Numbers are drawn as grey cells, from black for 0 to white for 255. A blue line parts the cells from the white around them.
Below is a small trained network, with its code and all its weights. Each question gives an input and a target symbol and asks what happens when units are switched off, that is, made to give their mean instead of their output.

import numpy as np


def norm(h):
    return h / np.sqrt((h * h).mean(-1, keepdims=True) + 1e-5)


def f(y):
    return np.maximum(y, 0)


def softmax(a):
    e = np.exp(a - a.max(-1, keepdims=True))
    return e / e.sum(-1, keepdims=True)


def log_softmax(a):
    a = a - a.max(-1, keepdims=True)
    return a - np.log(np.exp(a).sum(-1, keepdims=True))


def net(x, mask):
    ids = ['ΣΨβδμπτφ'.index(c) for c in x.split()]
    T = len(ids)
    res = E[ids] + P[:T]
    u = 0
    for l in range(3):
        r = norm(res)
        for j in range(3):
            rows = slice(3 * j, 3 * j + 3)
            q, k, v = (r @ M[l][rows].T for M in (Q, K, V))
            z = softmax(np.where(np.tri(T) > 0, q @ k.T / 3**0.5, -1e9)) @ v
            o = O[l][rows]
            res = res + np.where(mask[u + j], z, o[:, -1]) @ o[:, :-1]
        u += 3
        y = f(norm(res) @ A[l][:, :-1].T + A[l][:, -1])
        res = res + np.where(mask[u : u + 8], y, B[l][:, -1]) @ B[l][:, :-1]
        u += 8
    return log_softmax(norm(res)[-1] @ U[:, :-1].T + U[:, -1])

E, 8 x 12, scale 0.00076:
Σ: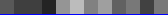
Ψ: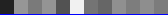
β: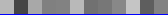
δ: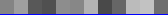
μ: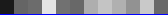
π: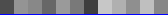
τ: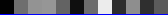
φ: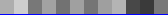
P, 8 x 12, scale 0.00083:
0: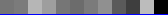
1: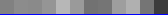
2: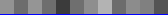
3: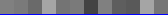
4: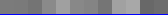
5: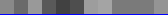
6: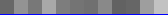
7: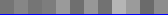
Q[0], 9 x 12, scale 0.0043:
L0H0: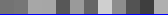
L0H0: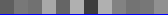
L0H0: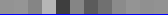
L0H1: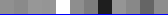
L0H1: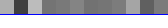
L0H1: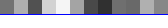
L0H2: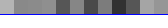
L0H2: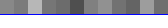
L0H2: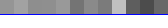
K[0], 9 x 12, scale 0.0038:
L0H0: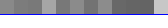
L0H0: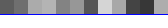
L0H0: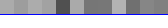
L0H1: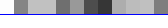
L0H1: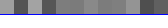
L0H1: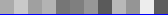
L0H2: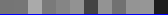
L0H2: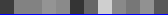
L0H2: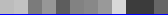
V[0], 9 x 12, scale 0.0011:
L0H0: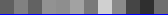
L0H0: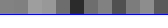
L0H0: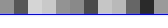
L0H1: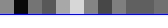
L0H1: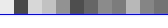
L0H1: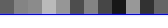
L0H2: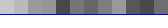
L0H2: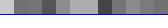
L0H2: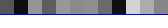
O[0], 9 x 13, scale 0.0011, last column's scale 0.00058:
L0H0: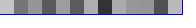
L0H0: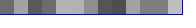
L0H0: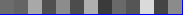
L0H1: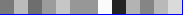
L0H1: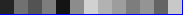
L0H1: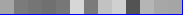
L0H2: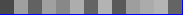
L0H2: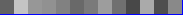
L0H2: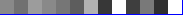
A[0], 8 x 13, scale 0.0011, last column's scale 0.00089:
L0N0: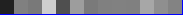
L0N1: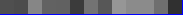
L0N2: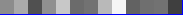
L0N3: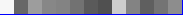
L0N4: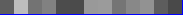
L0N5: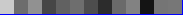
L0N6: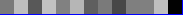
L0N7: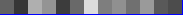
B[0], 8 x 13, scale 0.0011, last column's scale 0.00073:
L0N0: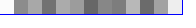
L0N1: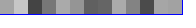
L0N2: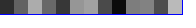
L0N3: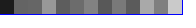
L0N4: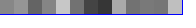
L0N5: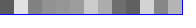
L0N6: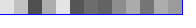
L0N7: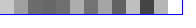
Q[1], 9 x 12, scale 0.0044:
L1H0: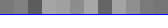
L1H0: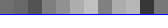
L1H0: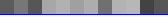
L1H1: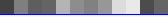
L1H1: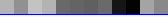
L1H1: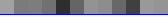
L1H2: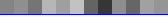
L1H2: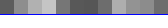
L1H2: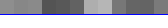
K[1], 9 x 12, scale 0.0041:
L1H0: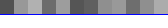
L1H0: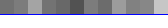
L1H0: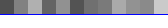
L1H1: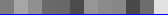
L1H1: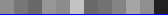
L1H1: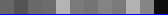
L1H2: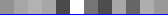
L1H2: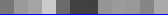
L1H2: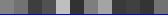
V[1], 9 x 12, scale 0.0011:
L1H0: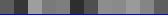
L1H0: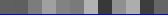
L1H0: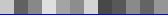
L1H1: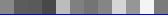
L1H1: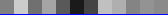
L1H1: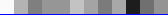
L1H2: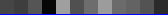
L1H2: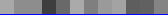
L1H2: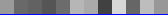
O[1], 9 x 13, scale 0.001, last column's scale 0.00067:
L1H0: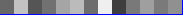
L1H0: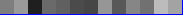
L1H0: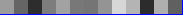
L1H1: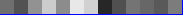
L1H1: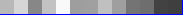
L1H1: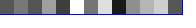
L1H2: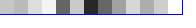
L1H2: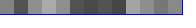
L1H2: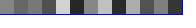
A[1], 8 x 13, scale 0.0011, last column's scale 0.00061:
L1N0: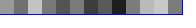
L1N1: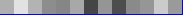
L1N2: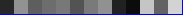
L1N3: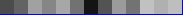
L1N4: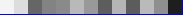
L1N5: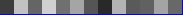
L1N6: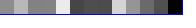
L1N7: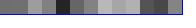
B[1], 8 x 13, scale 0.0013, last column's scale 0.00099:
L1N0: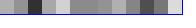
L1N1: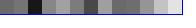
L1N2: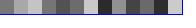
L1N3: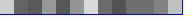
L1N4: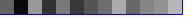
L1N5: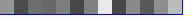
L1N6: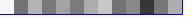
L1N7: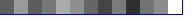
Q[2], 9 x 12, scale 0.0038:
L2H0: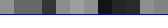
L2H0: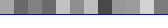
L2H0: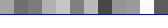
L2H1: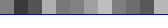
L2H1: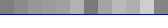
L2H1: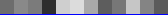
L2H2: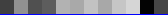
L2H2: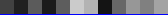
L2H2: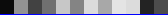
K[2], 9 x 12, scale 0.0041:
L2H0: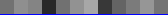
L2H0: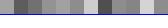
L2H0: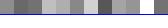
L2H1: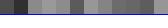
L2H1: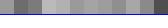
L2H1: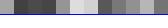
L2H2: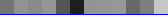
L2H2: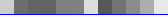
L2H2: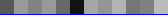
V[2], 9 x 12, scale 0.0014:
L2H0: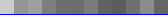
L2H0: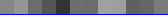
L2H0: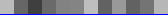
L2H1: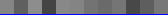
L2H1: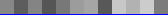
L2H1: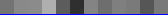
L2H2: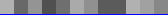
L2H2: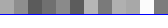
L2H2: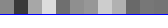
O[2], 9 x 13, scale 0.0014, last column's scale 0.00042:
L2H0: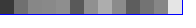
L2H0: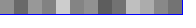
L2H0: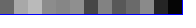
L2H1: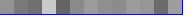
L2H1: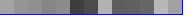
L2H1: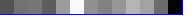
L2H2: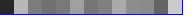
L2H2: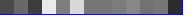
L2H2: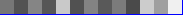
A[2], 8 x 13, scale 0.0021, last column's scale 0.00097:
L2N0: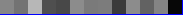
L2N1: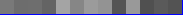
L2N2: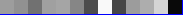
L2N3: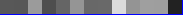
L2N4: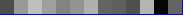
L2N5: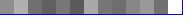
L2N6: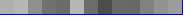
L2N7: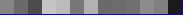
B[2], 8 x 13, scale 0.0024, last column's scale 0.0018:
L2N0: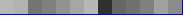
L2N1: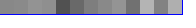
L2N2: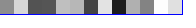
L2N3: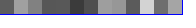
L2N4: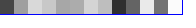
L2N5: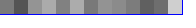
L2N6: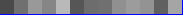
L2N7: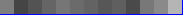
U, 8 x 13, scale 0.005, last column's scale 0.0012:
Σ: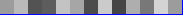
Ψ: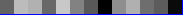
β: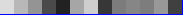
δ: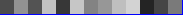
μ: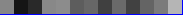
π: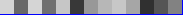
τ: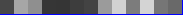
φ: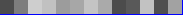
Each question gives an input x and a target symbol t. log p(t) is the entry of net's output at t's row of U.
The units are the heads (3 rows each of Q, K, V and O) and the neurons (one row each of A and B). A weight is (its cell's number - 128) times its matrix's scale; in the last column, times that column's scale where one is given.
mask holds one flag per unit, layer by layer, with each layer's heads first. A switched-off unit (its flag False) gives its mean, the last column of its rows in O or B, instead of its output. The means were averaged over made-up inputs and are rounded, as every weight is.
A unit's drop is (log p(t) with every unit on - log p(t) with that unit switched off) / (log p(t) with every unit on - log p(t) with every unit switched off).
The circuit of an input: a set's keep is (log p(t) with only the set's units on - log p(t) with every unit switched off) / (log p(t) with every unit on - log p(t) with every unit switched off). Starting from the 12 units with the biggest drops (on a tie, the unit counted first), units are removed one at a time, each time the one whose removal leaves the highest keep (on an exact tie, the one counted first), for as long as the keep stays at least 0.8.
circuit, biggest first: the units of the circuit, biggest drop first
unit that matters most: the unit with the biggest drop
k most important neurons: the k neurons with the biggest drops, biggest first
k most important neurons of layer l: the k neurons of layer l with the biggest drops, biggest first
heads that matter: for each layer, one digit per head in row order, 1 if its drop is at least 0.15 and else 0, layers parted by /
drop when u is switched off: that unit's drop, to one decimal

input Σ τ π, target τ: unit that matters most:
L1H2
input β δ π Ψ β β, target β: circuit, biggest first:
(L2N0 L2N4 L2N2)
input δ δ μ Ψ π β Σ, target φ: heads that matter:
000 / 000 / 000
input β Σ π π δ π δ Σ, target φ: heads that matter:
000 / 100 / 000
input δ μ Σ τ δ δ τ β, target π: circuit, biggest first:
(L1H1 L2N2)
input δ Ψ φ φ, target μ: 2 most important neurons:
(L0N6 L1N2)
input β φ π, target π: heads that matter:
010 / 010 / 000
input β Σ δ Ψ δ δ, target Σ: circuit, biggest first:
(L0H0 L2N2)
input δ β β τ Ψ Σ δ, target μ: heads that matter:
101 / 001 / 000
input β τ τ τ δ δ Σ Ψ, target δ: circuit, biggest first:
(L2H2 L2N4)
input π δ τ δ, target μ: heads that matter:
111 / 000 / 000
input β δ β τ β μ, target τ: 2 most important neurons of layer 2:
(L2N3 L2N4)
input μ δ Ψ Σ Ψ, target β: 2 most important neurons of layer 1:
(L1N5 L1N3)
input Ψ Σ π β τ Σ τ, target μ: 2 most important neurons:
(L1N3 L1N2)
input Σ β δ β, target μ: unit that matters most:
L0H1
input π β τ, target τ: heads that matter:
000 / 001 / 110
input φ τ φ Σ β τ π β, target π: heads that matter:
000 / 010 / 011
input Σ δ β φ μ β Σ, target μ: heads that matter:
000 / 001 / 000
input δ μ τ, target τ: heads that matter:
000 / 001 / 010
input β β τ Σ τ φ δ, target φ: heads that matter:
000 / 000 / 100
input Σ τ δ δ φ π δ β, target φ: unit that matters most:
L1H0
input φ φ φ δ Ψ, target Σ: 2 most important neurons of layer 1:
(L1N2 L1N5)
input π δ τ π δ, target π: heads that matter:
100 / 010 / 000
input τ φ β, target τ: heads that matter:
000 / 000 / 000
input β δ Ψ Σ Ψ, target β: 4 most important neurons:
(L1N5 L2N0 L2N4 L2N2)
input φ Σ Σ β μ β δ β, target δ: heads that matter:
000 / 000 / 001
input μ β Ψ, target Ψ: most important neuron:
(L2N6)
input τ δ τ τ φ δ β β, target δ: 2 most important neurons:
(L2N4 L2N2)
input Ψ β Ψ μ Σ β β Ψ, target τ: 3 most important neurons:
(L2N3 L2N4 L2N2)
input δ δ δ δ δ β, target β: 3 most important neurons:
(L2N0 L2N4 L2N2)
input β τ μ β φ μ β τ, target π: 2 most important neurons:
(L2N2 L2N4)
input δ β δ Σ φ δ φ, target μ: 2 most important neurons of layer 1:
(L1N1 L1N5)
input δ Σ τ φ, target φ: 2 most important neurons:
(L1N2 L2N4)
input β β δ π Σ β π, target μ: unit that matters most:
L0N0
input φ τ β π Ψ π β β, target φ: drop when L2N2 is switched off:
0.0
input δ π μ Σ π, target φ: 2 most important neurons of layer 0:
(L0N2 L0N0)
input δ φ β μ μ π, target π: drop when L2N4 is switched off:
0.2
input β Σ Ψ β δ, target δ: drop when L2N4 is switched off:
0.2
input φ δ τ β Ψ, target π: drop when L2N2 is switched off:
0.1
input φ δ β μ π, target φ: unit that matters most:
L0N2
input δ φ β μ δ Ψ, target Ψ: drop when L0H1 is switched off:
0.2
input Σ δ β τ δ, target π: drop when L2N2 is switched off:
0.1
